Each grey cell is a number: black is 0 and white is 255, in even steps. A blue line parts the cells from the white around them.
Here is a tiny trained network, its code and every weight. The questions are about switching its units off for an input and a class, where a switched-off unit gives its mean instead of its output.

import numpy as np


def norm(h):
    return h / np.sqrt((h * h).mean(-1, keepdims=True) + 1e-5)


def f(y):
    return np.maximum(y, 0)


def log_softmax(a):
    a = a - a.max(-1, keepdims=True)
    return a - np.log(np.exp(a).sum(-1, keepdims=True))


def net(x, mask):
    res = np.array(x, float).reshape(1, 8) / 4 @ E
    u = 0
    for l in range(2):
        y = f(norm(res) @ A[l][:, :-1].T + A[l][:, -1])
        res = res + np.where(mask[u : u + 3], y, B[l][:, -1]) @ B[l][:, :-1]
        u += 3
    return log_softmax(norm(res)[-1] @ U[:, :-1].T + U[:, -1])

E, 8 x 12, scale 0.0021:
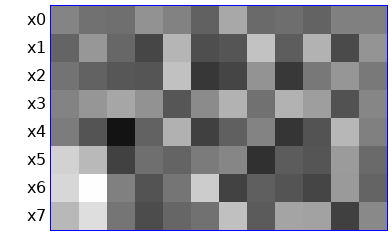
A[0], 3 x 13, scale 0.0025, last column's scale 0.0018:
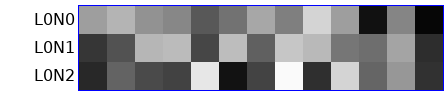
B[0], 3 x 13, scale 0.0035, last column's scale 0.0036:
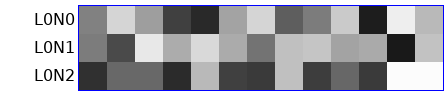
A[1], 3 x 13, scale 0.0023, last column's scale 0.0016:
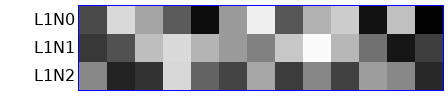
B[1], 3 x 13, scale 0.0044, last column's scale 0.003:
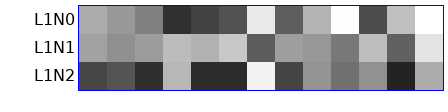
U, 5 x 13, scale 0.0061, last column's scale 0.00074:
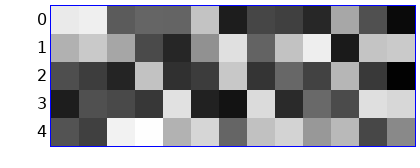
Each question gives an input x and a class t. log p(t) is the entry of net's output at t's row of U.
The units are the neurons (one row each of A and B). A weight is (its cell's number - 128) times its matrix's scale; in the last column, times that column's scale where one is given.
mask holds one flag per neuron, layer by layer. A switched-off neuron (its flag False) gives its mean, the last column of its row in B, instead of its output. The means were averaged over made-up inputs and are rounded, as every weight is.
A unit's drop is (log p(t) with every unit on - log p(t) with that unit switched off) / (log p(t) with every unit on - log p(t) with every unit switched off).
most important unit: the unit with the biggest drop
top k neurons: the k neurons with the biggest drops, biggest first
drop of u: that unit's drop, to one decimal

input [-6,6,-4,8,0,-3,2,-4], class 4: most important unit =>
L0N1
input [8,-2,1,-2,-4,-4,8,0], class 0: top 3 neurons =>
L0N0, L1N0, L0N1
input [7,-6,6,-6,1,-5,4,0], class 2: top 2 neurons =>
L0N2, L1N2
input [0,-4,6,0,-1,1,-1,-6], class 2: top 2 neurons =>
L1N2, L0N1
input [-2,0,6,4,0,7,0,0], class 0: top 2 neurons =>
L0N2, L1N0
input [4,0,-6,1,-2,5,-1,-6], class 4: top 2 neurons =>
L0N1, L1N1
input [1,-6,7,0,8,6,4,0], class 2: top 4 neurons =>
L1N2, L0N2, L1N1, L0N0
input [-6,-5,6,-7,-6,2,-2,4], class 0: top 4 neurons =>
L0N0, L1N0, L0N2, L0N1
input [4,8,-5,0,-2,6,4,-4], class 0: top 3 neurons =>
L0N0, L1N0, L0N2
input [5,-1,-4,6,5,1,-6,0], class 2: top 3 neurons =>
L1N2, L0N0, L0N2
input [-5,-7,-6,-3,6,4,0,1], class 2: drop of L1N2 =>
0.5
